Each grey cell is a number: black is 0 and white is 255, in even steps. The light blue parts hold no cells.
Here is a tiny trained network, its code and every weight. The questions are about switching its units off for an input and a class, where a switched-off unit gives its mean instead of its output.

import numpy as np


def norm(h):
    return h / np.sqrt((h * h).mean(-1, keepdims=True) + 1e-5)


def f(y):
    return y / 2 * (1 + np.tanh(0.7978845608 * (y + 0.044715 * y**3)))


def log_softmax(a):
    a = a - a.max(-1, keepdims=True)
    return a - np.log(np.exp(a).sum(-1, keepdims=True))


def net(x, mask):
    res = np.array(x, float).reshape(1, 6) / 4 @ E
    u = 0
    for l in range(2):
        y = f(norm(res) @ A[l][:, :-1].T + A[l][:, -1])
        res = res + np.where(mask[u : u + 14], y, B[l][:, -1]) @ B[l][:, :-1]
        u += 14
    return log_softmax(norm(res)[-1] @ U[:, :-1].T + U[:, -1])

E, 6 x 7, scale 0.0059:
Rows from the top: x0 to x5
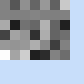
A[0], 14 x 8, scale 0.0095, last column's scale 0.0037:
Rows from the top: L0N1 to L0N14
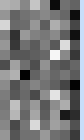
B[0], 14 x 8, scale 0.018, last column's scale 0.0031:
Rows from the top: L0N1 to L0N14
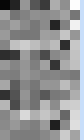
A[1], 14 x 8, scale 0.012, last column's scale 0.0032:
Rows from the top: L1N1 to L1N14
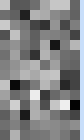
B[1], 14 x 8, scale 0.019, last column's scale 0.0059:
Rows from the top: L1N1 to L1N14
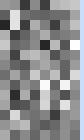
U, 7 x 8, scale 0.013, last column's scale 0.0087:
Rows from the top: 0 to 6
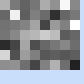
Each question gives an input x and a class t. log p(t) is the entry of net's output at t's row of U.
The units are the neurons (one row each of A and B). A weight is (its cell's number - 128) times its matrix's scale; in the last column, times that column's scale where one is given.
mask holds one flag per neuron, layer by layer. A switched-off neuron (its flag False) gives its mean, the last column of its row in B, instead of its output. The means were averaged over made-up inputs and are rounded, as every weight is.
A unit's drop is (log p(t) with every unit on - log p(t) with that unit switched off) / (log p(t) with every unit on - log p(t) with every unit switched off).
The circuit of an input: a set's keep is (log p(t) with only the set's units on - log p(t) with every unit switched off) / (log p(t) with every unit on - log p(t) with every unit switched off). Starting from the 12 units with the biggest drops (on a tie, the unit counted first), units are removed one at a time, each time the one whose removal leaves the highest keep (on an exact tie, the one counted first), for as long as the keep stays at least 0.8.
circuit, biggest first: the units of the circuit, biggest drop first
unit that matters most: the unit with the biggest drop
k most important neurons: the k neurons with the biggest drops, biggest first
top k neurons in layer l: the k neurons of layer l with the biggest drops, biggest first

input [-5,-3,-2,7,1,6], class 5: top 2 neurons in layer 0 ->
(L0N7; L0N5)
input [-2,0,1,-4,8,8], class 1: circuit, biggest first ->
(L1N3)
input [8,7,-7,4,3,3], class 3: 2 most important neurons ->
(L0N5; L1N8)
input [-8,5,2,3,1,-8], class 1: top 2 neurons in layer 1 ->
(L1N12; L1N2)
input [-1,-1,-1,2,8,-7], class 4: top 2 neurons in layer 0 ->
(L0N1; L0N3)
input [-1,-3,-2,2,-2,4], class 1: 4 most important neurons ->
(L1N3; L0N13; L0N3; L0N1)
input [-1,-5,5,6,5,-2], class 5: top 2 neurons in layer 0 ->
(L0N7; L0N11)
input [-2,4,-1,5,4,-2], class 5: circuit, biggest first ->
(L0N7; L1N5)
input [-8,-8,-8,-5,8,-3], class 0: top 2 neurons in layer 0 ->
(L0N11; L0N5)
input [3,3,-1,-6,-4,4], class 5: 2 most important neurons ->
(L0N3; L0N1)
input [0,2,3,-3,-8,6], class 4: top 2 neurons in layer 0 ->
(L0N6; L0N10)
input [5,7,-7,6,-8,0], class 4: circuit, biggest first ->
(L0N10; L1N1)
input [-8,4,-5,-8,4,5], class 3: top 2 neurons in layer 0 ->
(L0N12; L0N7)
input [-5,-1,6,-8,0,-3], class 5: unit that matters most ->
L0N13
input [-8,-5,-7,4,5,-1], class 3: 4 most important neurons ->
(L0N12; L1N8; L0N14; L0N9)
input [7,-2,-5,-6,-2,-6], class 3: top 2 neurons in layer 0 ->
(L0N5; L0N3)
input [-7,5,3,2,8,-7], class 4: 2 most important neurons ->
(L0N1; L0N5)
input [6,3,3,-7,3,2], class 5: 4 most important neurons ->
(L0N3; L0N13; L0N12; L1N5)
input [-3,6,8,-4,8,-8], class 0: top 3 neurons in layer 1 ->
(L1N9; L1N3; L1N10)
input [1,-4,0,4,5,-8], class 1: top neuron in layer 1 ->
(L1N12)
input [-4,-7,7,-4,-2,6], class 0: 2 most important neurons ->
(L1N9; L0N9)
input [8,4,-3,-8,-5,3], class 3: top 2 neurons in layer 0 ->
(L0N5; L0N7)
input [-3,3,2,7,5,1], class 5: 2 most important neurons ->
(L0N7; L1N5)
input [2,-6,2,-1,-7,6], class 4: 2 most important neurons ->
(L0N6; L0N10)
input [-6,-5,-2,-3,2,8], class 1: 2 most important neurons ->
(L1N3; L0N5)
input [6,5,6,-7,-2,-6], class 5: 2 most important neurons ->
(L0N13; L1N5)
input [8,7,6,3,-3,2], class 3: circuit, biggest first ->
(L0N5)
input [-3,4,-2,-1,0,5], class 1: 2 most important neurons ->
(L1N3; L0N13)
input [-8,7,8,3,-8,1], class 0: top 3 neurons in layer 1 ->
(L1N9; L1N1; L1N5)
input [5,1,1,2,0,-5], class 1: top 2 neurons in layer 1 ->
(L1N12; L1N2)
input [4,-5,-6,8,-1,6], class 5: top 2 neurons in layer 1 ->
(L1N5; L1N6)
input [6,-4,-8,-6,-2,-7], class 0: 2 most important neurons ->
(L1N11; L0N11)
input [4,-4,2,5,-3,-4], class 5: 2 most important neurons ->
(L0N7; L0N12)
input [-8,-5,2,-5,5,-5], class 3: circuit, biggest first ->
(L0N12)
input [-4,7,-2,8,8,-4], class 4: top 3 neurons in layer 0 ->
(L0N1; L0N13; L0N3)
